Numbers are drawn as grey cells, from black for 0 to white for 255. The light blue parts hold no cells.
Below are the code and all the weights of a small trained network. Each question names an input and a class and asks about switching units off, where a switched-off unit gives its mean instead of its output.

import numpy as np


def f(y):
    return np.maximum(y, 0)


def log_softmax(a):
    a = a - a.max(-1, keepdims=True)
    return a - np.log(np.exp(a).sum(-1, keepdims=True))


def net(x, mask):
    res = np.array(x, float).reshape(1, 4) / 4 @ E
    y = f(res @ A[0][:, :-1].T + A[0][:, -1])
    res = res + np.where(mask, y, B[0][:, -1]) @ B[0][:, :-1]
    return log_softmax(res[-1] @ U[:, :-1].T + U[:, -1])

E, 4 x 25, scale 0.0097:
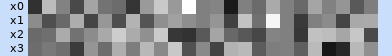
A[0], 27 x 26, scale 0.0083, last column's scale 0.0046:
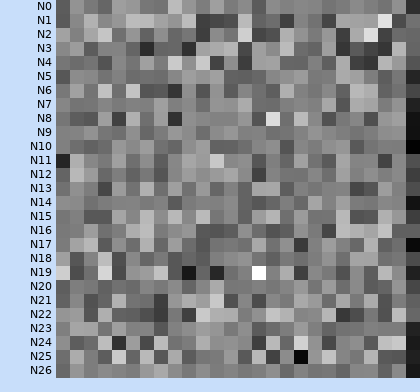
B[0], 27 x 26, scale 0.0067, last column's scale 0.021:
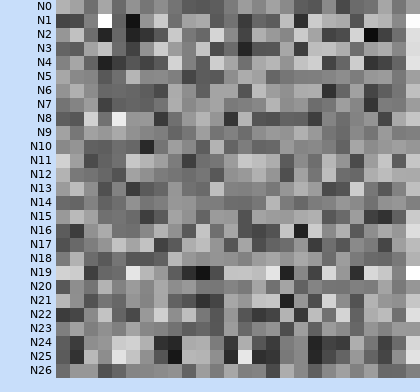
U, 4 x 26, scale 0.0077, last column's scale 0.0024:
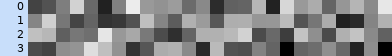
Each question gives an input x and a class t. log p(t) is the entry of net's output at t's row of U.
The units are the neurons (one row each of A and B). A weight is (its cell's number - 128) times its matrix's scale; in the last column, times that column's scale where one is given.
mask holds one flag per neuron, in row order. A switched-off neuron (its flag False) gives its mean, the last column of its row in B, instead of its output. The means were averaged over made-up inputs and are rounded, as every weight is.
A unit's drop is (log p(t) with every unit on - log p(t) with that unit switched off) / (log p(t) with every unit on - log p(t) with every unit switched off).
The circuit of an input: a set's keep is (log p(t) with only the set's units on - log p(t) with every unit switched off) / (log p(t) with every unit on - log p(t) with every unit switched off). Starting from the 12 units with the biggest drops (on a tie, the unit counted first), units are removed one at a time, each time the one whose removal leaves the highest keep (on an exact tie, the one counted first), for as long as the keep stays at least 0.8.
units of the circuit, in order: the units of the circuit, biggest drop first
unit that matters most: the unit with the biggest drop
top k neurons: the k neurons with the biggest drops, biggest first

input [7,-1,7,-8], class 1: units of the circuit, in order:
(N2)
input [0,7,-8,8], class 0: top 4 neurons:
(N22, N3, N2, N6)
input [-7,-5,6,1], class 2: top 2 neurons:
(N19, N22)
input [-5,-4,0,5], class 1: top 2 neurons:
(N4, N13)
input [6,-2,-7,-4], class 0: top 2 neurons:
(N22, N3)
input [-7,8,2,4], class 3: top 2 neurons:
(N24, N8)
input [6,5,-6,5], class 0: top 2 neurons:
(N22, N19)
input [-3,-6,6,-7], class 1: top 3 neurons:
(N2, N6, N22)
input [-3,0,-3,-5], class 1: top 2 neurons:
(N1, N2)
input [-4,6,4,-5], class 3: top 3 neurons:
(N24, N8, N4)
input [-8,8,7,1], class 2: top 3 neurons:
(N19, N25, N22)
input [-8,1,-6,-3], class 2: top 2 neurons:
(N19, N1)
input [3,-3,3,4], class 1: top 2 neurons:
(N19, N22)
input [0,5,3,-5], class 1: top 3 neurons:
(N2, N25, N6)
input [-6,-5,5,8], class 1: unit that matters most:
N4
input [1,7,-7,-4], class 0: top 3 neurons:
(N22, N3, N25)
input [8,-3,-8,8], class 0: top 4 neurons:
(N22, N3, N19, N2)
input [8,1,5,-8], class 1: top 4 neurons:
(N2, N19, N6, N7)
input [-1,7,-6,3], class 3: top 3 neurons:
(N24, N8, N1)
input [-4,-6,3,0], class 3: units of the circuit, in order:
(N25)
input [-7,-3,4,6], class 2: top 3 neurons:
(N19, N2, N6)
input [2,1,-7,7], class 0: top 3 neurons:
(N22, N3, N2)
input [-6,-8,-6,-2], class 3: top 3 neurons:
(N25, N17, N1)
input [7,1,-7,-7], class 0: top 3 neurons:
(N22, N3, N19)
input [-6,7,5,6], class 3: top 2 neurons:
(N24, N8)
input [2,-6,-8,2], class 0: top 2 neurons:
(N3, N22)
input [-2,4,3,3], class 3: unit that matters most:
N24
